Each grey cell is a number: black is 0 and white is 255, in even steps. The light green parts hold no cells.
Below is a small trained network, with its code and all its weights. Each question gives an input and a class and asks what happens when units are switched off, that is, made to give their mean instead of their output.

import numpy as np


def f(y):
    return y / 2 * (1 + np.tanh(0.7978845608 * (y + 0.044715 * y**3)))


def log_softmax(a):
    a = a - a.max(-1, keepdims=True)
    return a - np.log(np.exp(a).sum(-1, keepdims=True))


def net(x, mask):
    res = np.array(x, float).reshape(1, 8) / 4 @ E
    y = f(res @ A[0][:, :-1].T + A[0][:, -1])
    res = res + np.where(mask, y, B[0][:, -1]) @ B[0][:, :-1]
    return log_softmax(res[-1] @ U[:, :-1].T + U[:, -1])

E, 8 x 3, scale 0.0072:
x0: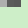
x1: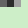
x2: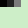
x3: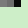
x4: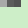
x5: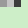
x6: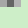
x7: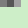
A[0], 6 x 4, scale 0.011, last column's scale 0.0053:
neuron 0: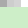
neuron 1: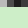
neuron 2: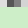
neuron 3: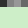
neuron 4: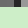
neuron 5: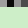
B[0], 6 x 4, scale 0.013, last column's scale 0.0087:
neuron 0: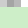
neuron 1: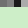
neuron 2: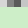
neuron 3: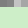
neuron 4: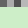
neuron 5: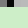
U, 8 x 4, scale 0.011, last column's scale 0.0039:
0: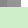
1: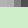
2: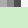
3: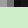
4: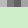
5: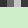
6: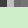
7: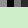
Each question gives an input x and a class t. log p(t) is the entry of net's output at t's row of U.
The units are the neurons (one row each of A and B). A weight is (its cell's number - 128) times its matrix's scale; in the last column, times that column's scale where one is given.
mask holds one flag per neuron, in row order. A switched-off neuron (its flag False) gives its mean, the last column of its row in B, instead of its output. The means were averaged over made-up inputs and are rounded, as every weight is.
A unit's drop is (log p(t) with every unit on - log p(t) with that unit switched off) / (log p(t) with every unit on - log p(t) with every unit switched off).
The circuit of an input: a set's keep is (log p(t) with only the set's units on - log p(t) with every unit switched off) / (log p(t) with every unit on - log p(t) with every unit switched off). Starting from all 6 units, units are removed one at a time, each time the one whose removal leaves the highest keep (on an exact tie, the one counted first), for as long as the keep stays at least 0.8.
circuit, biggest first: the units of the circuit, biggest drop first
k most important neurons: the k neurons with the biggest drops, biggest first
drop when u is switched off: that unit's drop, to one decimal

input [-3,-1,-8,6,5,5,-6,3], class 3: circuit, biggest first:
[neuron 1]
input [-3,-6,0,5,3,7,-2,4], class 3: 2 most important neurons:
[neuron 1; neuron 0]
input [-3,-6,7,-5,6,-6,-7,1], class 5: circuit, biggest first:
[neuron 2; neuron 3]
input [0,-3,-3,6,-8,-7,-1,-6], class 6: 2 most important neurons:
[neuron 2; neuron 5]
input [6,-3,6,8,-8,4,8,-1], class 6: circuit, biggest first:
[neuron 2; neuron 4]
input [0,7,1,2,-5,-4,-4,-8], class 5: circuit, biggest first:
[neuron 2; neuron 1]
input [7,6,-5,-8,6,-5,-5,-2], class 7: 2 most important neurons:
[neuron 5; neuron 4]
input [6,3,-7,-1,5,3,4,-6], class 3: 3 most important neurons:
[neuron 1; neuron 2; neuron 3]
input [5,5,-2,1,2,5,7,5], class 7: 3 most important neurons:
[neuron 5; neuron 0; neuron 4]
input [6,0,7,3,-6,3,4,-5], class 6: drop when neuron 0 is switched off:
0.2
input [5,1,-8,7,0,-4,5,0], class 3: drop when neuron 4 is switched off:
0.0
